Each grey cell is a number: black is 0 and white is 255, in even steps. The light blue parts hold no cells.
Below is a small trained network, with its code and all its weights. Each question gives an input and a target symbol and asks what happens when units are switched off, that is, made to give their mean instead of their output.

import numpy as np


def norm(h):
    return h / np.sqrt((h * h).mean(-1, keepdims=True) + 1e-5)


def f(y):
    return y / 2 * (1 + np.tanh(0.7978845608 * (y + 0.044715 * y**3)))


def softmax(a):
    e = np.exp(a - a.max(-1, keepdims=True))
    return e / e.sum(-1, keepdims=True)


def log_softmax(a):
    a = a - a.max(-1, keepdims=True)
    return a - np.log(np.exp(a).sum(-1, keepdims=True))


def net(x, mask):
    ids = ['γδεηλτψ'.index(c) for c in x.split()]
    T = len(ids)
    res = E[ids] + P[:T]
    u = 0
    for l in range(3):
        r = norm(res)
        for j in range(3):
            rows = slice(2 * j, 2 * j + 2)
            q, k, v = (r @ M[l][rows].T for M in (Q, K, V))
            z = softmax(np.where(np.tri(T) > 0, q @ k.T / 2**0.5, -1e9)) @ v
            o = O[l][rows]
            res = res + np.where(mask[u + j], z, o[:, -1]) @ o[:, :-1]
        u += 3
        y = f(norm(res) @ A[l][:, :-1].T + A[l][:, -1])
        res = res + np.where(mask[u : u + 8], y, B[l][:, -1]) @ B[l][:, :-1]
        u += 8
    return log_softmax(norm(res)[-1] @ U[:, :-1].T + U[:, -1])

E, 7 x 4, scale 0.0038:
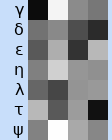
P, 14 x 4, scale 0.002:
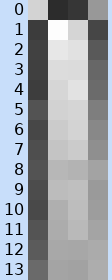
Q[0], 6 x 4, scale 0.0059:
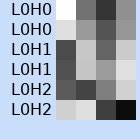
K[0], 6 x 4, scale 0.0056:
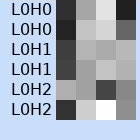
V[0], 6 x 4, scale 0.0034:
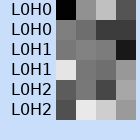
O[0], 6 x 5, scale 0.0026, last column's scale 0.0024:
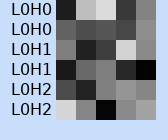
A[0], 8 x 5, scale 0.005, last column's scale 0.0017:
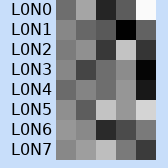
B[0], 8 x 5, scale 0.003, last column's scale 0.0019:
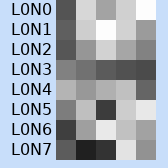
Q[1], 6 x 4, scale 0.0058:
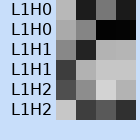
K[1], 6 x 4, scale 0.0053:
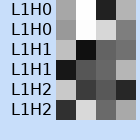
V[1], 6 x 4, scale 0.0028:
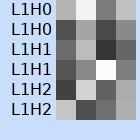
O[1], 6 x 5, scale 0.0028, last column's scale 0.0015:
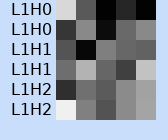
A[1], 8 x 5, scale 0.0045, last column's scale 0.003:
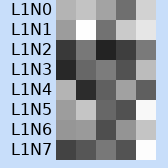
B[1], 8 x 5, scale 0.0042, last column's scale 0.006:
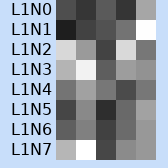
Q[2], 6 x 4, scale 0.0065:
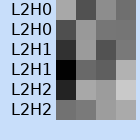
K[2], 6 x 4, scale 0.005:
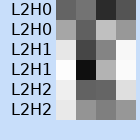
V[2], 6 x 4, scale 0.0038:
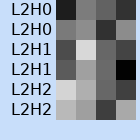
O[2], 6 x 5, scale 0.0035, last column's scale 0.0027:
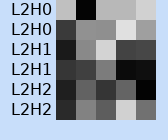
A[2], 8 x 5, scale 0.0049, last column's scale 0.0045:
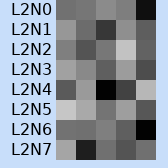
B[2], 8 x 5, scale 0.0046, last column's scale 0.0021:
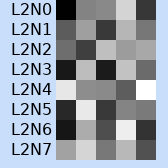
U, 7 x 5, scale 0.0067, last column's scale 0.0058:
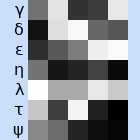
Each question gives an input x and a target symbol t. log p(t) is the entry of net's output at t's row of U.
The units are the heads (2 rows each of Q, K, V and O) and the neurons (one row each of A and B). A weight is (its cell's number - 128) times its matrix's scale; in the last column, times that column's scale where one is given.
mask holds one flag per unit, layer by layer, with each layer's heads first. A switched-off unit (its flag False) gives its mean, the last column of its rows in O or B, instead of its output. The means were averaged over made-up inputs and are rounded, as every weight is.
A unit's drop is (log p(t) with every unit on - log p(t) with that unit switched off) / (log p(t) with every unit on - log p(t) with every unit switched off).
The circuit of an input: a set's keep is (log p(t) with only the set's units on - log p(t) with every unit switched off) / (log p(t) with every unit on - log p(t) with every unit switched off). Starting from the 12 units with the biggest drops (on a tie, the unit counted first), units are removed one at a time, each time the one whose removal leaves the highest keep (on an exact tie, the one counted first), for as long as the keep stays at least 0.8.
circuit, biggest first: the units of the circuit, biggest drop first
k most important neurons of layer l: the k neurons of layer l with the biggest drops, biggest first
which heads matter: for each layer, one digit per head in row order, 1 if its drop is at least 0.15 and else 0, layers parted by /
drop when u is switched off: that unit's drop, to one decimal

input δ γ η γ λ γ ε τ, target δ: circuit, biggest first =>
L0N1; L2N4
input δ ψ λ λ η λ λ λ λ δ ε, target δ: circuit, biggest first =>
L2H1; L0H0
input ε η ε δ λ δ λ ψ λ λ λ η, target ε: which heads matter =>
001 / 000 / 101
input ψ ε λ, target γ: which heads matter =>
000 / 100 / 000
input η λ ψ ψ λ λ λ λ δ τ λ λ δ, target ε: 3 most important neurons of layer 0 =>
L0N0; L0N6; L0N1
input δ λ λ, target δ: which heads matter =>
001 / 110 / 110
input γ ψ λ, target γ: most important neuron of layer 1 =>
L1N7
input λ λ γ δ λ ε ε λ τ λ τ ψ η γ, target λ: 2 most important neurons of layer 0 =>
L0N1; L0N5
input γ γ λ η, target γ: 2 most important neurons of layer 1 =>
L1N2; L1N3
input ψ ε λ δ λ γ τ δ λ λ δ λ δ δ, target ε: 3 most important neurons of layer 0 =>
L0N0; L0N1; L0N6
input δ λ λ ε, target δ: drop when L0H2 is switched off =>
0.8
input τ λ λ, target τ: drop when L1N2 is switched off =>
0.2
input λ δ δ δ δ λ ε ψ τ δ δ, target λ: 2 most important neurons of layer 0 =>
L0N5; L0N1
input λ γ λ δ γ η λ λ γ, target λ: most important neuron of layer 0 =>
L0N5
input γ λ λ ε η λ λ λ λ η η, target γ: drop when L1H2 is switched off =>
0.2
